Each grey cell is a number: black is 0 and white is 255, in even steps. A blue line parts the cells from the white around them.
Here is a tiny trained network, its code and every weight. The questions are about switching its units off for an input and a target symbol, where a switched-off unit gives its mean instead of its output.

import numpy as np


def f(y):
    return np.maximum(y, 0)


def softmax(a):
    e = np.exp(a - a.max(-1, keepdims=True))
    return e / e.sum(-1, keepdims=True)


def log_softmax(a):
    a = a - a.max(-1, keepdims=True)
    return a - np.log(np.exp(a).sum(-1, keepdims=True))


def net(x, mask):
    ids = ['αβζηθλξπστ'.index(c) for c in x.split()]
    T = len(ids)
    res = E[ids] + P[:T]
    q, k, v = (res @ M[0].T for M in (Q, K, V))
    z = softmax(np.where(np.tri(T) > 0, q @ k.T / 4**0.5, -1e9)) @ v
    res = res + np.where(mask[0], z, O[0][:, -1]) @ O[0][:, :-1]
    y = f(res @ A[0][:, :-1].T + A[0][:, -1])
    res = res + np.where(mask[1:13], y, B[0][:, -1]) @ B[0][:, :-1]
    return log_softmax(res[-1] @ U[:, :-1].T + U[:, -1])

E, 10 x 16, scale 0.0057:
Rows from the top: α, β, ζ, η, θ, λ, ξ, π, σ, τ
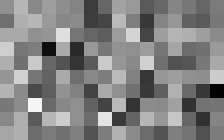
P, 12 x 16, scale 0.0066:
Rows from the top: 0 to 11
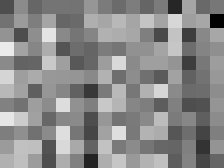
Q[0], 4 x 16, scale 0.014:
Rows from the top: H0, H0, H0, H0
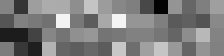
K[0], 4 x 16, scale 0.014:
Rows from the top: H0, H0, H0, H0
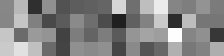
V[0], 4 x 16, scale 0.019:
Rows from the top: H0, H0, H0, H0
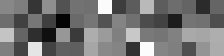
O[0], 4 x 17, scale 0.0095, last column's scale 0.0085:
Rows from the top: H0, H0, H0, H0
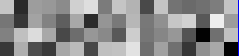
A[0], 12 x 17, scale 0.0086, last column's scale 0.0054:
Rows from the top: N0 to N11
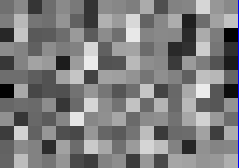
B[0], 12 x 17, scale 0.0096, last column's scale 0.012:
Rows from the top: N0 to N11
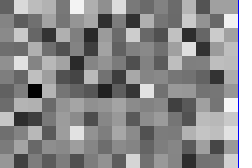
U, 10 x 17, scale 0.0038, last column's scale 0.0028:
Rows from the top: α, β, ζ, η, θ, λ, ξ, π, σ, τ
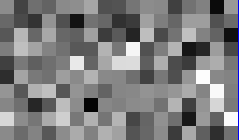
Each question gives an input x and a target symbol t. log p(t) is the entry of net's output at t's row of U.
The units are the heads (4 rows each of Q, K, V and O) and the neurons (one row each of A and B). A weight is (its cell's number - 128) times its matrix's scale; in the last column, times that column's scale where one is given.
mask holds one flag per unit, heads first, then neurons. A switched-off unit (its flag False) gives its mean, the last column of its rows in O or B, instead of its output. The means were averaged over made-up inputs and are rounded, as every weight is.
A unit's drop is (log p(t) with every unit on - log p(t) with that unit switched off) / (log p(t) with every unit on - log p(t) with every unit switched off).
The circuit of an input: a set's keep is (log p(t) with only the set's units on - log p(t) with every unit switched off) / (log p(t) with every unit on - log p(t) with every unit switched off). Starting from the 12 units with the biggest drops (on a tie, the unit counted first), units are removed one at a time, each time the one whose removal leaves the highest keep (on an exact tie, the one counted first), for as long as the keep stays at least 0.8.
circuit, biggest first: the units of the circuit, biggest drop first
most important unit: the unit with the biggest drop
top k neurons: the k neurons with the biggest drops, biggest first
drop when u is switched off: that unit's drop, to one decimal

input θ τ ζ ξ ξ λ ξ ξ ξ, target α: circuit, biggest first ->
[N1; N5; H0; N9]
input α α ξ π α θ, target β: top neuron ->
[N9]
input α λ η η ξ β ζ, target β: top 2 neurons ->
[N9; N7]
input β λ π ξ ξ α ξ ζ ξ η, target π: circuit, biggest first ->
[H0; N11]
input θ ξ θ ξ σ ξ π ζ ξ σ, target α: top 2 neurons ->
[N1; N5]
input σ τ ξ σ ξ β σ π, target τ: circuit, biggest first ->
[N3; H0]
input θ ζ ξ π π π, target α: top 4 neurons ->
[N5; N1; N4; N9]
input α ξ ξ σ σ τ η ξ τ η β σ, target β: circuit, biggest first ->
[H0; N9]
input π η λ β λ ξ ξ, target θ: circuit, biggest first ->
[N0; H0]
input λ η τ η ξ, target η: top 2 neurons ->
[N1; N11]
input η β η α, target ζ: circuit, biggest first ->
[N1; H0]
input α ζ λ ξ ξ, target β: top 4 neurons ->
[N9; N7; N0; N2]
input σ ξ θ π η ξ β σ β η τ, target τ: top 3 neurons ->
[N3; N11; N2]
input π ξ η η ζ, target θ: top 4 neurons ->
[N0; N2; N1; N4]
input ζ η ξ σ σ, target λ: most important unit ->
N9
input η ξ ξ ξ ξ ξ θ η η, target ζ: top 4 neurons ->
[N1; N11; N8; N9]
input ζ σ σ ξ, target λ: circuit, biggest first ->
[N9; H0]
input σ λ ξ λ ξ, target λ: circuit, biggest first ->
[H0; N9]
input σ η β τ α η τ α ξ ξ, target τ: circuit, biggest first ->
[N3; H0]
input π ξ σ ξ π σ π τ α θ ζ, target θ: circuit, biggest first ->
[H0]
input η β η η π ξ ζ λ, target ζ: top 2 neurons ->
[N1; N11]
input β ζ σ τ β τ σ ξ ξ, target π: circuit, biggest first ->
[H0; N1]
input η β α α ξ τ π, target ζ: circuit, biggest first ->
[N1; H0; N11; N9]
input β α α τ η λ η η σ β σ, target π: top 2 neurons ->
[N11; N1]
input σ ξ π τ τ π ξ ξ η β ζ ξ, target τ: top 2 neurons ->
[N3; N1]
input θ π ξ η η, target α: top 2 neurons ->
[N1; N5]
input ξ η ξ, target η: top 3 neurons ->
[N1; N8; N9]
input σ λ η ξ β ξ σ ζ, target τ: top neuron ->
[N3]
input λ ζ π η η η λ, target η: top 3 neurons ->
[N1; N11; N8]
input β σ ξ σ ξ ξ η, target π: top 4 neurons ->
[N11; N1; N8; N5]
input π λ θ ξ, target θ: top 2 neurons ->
[N0; N2]
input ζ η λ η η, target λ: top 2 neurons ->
[N9; N3]
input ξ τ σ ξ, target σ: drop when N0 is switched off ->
0.0
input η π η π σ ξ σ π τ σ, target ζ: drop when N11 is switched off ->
0.3
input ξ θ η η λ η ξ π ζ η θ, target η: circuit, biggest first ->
[N1]
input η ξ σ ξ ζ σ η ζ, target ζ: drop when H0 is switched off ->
1.0
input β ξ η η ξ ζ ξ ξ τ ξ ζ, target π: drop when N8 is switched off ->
0.2
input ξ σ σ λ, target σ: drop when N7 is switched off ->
0.2
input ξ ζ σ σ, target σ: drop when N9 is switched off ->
0.1
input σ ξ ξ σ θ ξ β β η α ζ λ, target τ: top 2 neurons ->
[N3; N1]
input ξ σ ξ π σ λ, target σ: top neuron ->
[N9]
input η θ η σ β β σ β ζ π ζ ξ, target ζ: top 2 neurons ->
[N1; N11]
